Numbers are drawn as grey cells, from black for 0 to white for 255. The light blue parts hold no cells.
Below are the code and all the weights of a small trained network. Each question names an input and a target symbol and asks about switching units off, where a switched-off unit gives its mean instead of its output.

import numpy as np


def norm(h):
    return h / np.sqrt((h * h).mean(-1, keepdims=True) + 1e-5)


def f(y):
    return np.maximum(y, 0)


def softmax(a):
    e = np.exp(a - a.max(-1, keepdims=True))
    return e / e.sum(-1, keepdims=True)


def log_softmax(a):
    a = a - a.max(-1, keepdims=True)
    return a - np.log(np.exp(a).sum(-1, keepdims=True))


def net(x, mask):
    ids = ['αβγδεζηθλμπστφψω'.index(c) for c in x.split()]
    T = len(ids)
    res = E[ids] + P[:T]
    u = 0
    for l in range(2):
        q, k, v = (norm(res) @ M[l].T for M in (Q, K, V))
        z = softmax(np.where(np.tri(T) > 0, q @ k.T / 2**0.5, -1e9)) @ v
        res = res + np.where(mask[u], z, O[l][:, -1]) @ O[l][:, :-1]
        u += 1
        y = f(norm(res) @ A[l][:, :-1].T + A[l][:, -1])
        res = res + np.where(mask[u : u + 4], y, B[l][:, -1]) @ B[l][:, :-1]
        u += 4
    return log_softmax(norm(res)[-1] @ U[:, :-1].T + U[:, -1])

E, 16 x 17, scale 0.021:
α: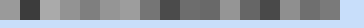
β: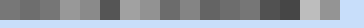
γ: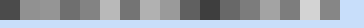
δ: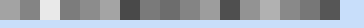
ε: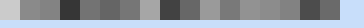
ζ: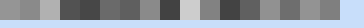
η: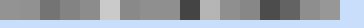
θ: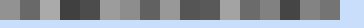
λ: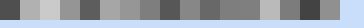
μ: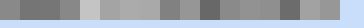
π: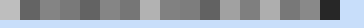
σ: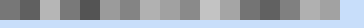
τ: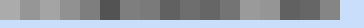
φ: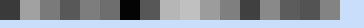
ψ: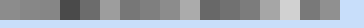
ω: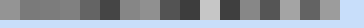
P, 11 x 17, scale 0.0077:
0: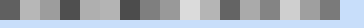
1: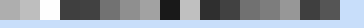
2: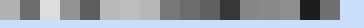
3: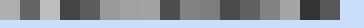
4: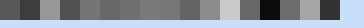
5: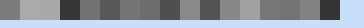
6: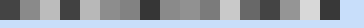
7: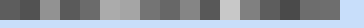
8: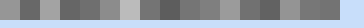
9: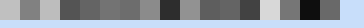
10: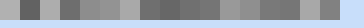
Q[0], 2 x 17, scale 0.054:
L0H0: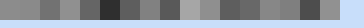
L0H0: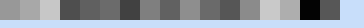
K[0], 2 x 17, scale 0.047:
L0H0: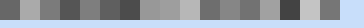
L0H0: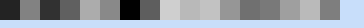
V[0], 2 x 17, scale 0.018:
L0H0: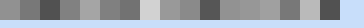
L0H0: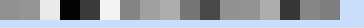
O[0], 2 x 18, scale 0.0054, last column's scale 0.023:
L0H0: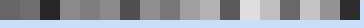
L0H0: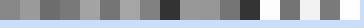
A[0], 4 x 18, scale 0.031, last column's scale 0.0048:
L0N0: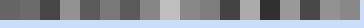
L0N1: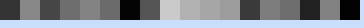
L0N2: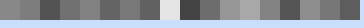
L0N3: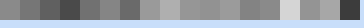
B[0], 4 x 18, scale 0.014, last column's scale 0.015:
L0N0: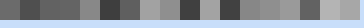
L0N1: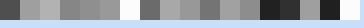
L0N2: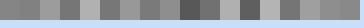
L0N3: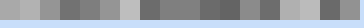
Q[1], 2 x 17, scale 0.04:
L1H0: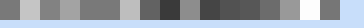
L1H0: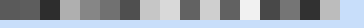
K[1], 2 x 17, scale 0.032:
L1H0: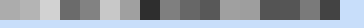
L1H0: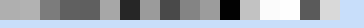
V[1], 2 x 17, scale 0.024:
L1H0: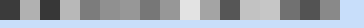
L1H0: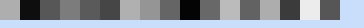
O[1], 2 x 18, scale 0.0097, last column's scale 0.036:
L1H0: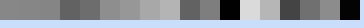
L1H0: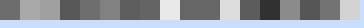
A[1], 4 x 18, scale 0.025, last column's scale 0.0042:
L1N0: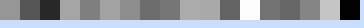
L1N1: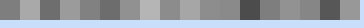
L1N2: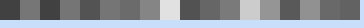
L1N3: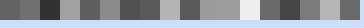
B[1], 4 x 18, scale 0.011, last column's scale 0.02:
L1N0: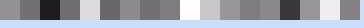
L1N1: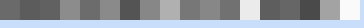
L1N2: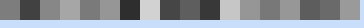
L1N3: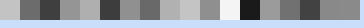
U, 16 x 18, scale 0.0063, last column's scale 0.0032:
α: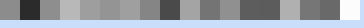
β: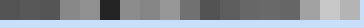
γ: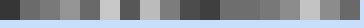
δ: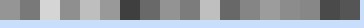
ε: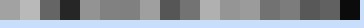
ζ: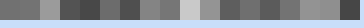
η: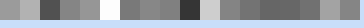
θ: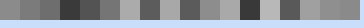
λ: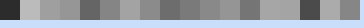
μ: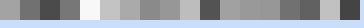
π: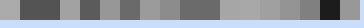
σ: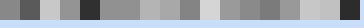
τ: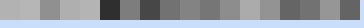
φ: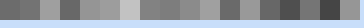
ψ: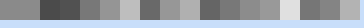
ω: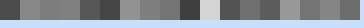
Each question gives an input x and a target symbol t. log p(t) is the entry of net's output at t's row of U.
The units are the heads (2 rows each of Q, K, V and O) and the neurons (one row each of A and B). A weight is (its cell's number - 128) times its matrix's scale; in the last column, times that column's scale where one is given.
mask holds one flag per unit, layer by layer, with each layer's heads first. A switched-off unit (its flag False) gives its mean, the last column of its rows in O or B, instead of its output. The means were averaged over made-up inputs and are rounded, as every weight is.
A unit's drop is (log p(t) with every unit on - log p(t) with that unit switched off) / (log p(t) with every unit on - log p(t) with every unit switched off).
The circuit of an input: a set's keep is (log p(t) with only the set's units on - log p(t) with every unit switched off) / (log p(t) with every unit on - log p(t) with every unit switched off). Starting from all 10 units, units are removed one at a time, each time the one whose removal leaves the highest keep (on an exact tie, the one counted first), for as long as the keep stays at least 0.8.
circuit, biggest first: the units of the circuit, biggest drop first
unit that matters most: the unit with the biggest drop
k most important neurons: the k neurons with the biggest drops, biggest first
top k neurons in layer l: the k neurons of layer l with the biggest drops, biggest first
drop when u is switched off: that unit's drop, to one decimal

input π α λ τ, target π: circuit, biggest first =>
[L1N2; L0H0; L1H0]
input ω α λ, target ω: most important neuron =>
[L0N0]
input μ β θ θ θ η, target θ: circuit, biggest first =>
[L0H0; L1H0]
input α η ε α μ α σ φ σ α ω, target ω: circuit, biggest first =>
[L0N1; L1H0]
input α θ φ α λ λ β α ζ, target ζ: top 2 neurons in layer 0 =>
[L0N1; L0N0]
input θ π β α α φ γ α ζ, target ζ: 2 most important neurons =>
[L0N1; L1N2]
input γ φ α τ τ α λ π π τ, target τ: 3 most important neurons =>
[L0N1; L1N2; L0N0]
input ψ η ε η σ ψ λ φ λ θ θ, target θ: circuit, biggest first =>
[L0N1; L1H0; L0H0]
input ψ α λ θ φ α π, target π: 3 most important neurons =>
[L0N1; L1N1; L0N0]
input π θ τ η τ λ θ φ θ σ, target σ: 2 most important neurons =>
[L0N1; L1N2]
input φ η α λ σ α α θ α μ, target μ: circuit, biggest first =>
[L0N1; L1H0]
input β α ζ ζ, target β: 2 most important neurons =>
[L0N0; L1N3]
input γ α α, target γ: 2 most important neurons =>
[L1N2; L0N1]
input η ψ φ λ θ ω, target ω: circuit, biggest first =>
[L1H0; L0N1]
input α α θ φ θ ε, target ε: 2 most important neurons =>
[L0N1; L1N2]
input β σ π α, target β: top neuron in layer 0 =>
[L0N0]
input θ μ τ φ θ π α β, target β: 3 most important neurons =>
[L0N1; L1N2; L1N1]
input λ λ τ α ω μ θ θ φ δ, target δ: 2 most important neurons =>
[L0N1; L1N2]
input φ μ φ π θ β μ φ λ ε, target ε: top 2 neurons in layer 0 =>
[L0N1; L0N0]
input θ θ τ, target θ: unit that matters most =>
L0H0
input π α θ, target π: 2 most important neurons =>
[L1N2; L1N3]
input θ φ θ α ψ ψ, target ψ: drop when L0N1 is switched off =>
0.9
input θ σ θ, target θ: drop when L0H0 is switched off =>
1.0
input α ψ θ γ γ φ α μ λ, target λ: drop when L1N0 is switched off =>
0.0
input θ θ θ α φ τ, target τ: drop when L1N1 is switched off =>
0.1
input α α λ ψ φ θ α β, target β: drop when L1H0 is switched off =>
0.9
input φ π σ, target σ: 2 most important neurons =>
[L0N1; L1N1]
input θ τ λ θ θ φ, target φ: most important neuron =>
[L0N1]
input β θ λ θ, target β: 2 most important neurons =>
[L0N0; L1N3]
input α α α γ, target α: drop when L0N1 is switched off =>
0.2
